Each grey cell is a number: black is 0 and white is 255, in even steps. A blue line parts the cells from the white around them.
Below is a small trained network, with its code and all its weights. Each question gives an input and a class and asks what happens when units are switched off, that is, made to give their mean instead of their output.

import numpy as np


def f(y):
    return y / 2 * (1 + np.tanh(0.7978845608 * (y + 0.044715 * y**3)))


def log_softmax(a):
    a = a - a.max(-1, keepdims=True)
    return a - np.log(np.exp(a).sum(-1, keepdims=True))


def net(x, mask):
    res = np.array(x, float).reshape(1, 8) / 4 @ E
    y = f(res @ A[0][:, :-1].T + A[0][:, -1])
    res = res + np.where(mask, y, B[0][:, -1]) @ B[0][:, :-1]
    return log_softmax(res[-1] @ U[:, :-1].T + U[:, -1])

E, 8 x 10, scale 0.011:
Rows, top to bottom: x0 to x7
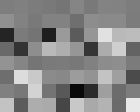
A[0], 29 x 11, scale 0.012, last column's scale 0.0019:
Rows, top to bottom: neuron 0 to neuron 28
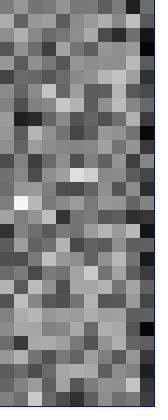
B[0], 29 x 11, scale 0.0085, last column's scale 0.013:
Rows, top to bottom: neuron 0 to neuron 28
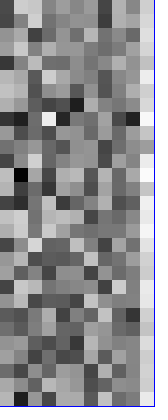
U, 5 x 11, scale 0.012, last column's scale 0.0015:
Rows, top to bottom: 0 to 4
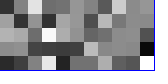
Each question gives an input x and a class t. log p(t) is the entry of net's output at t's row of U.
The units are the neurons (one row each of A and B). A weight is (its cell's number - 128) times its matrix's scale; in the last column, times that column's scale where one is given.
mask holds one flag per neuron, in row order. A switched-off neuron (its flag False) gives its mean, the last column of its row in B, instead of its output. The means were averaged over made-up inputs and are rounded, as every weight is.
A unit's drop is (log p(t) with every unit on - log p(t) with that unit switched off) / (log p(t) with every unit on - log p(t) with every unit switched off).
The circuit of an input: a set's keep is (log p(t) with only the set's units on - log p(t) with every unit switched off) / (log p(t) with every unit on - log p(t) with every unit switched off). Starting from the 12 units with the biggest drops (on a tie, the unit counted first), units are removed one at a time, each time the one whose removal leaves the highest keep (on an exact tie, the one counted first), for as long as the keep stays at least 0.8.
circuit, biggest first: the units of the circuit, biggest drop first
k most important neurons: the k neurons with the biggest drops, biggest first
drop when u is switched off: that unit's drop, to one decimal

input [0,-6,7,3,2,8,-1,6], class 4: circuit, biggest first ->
neuron 22
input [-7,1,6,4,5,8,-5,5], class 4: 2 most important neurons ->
neuron 22; neuron 14
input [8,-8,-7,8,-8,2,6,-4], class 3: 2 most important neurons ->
neuron 24; neuron 18
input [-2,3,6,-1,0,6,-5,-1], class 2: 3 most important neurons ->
neuron 5; neuron 16; neuron 8
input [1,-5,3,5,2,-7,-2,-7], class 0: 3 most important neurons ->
neuron 11; neuron 17; neuron 14
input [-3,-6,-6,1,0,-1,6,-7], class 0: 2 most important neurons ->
neuron 0; neuron 17
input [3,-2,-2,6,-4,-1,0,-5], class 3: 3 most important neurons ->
neuron 24; neuron 18; neuron 7
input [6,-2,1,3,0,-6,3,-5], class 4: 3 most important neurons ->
neuron 8; neuron 20; neuron 1
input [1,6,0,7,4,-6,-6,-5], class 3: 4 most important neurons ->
neuron 7; neuron 18; neuron 28; neuron 24
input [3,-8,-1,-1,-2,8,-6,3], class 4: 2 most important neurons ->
neuron 14; neuron 22
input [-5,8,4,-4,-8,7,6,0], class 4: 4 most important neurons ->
neuron 14; neuron 12; neuron 22; neuron 19
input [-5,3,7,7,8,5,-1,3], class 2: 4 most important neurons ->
neuron 5; neuron 16; neuron 27; neuron 21
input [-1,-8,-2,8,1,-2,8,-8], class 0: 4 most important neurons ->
neuron 17; neuron 0; neuron 11; neuron 12
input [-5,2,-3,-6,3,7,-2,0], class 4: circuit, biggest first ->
neuron 14
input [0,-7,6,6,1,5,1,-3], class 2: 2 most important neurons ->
neuron 5; neuron 16
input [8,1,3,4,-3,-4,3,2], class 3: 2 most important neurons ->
neuron 14; neuron 24
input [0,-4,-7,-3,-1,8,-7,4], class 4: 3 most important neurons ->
neuron 14; neuron 22; neuron 28
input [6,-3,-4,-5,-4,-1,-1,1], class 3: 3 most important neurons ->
neuron 16; neuron 5; neuron 21
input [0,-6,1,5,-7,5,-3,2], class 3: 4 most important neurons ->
neuron 8; neuron 7; neuron 18; neuron 24
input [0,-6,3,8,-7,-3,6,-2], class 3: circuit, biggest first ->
neuron 24
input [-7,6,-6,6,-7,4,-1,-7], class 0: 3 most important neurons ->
neuron 0; neuron 17; neuron 11
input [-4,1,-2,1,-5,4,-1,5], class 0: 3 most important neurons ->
neuron 8; neuron 20; neuron 1
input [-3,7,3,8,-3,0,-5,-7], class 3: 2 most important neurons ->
neuron 7; neuron 18
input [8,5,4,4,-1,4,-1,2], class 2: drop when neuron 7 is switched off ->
-0.1
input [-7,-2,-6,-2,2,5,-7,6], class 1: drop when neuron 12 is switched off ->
1.2
